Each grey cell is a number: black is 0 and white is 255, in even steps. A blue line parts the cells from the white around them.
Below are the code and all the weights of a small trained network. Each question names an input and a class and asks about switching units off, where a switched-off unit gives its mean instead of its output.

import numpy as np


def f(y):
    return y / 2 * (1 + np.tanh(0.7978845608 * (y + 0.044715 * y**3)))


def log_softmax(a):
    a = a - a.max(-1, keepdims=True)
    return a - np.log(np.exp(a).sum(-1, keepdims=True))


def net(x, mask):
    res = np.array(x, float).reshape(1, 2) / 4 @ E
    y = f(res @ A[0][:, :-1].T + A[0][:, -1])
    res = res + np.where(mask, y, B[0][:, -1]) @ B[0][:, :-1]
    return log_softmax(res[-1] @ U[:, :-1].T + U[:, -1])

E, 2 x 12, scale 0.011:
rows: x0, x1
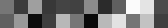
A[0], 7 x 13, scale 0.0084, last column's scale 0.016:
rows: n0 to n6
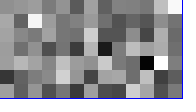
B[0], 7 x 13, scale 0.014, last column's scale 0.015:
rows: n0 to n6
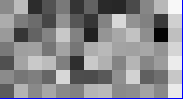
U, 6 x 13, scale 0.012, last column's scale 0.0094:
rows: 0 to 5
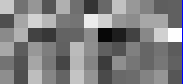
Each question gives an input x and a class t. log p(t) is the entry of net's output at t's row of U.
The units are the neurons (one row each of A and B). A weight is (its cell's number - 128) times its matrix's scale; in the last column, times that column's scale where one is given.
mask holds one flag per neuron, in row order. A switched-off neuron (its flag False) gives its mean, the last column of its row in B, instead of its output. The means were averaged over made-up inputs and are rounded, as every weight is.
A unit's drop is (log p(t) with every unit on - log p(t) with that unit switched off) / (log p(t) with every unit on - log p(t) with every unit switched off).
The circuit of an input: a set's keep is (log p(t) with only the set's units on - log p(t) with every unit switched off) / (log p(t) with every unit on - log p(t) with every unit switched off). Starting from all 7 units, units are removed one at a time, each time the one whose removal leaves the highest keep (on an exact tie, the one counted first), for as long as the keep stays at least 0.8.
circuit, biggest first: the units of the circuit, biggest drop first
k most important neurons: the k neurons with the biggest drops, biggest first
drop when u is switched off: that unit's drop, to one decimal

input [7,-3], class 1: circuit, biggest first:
(n6)
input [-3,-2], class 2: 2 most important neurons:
(n6 n0)
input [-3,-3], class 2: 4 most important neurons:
(n0 n6 n3 n5)
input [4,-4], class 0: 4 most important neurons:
(n4 n1 n2 n0)
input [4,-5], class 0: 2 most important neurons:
(n1 n4)
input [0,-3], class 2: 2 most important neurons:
(n0 n5)
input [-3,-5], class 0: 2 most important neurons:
(n2 n1)
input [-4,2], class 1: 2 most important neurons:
(n4 n0)
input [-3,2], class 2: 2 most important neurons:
(n6 n3)
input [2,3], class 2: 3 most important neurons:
(n2 n1 n4)
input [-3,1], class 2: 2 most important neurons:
(n6 n3)
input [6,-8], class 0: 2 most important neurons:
(n1 n2)
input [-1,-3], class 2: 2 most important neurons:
(n0 n5)
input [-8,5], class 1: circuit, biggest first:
(n4)
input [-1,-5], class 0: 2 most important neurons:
(n2 n1)
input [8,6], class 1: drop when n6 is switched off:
0.7
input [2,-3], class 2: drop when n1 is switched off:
0.0
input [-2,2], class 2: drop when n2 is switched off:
0.1
